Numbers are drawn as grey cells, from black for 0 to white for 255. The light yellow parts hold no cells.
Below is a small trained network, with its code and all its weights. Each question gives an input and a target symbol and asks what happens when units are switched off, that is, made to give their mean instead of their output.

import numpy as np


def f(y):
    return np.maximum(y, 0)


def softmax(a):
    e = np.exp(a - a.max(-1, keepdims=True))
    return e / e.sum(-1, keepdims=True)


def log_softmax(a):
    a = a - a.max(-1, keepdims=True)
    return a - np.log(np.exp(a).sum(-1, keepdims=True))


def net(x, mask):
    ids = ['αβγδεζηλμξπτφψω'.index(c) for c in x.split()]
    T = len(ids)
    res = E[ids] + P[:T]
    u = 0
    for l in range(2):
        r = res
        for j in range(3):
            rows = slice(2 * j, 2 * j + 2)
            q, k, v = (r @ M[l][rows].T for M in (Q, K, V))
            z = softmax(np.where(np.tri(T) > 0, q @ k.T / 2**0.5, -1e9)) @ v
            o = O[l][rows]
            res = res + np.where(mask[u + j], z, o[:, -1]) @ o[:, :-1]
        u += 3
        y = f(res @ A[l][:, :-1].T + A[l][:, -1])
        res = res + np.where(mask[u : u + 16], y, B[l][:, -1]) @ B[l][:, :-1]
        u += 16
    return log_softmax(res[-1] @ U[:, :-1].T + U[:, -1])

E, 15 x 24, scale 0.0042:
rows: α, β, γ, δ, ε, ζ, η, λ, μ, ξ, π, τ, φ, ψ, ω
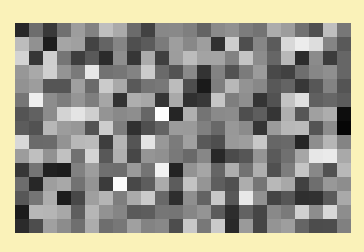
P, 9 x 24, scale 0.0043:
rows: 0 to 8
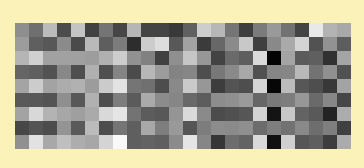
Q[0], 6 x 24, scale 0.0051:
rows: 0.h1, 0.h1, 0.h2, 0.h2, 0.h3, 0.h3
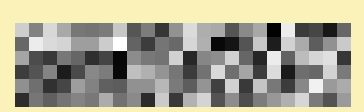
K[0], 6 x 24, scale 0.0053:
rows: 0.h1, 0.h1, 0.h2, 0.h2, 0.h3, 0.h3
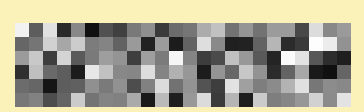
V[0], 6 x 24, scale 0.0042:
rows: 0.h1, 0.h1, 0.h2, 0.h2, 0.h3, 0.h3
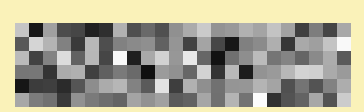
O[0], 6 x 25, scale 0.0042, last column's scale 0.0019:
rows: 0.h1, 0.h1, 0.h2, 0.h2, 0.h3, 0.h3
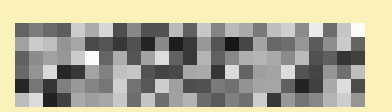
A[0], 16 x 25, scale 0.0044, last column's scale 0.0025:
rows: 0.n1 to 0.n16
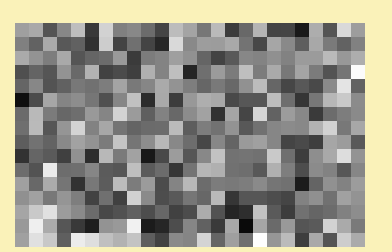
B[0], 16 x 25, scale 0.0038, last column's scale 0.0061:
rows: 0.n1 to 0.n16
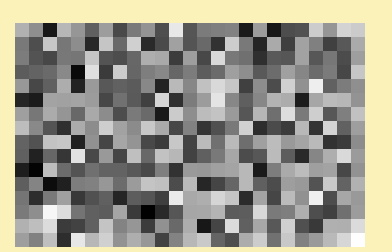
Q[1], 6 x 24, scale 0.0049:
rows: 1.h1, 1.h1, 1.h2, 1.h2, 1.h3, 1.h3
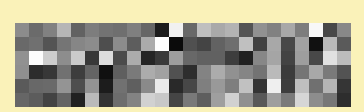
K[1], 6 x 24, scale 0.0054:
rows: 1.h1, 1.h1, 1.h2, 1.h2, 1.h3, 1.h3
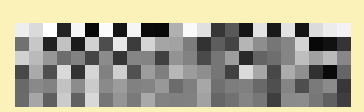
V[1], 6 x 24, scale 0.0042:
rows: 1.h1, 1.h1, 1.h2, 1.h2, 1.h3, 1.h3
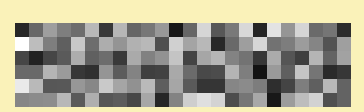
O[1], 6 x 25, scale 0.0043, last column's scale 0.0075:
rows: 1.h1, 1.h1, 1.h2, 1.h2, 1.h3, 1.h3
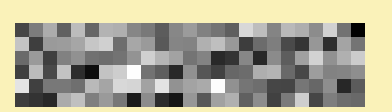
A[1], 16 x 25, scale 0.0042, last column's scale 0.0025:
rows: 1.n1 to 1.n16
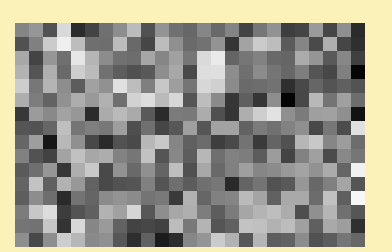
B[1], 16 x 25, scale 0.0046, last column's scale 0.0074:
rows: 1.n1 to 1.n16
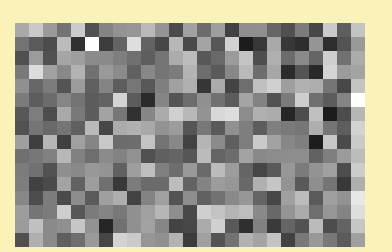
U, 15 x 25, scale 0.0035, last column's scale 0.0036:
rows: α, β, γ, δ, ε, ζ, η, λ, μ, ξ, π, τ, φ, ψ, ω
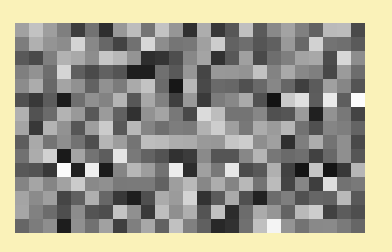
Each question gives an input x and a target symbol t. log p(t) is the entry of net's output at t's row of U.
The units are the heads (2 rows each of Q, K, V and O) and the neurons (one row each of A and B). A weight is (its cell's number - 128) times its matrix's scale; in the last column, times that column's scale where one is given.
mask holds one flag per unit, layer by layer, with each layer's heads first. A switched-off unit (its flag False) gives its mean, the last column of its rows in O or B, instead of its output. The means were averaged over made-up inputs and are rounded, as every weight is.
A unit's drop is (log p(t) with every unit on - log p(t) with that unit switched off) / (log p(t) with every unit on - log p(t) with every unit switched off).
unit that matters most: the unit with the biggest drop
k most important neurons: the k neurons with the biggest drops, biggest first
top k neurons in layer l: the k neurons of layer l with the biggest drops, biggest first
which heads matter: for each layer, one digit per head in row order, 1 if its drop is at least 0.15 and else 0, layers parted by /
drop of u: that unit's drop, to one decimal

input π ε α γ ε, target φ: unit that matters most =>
0.h3
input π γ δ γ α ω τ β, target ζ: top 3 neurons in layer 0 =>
[0.n8, 0.n1, 0.n7]
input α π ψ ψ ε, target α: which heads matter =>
010 / 001
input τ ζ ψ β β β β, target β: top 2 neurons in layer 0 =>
[0.n16, 0.n6]
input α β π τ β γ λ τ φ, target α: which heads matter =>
010 / 001
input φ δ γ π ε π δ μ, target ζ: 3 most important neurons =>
[0.n7, 0.n1, 0.n4]
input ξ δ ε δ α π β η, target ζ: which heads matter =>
000 / 101
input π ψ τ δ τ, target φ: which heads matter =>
011 / 110
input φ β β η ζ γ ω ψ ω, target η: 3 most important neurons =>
[1.n9, 0.n1, 0.n10]
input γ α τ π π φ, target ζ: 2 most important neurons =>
[0.n7, 0.n1]
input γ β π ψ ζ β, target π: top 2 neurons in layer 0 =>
[0.n12, 0.n15]
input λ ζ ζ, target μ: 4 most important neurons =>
[1.n7, 0.n2, 0.n11, 1.n14]
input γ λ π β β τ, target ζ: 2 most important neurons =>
[1.n13, 0.n2]
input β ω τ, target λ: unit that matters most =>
0.h2
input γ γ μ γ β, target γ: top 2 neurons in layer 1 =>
[1.n6, 1.n10]
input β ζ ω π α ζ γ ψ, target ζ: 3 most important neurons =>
[1.n13, 0.n4, 0.n1]
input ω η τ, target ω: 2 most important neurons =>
[1.n9, 0.n6]
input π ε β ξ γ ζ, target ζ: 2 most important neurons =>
[0.n7, 0.n1]
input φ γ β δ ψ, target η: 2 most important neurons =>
[1.n9, 0.n1]
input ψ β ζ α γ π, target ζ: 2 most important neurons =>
[0.n1, 0.n13]
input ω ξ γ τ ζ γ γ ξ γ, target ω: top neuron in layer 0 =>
[0.n6]
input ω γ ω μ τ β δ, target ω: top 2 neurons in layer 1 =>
[1.n9, 1.n12]
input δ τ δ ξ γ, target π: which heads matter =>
111 / 101
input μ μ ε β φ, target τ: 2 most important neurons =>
[1.n4, 1.n3]
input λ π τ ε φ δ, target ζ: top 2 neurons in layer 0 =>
[0.n4, 0.n1]
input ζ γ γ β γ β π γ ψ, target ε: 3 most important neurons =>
[1.n1, 0.n13, 0.n2]
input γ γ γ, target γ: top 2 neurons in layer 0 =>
[0.n16, 0.n2]
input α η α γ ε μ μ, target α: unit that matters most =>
1.h3
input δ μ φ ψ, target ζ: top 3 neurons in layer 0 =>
[0.n4, 0.n3, 0.n1]
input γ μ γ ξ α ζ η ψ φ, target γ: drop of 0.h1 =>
0.5
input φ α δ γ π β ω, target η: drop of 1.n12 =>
0.0
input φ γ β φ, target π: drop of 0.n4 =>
0.2
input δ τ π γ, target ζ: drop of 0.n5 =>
0.1
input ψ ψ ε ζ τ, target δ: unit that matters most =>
0.h1
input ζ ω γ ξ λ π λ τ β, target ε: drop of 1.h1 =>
0.2
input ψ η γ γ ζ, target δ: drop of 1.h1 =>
0.2
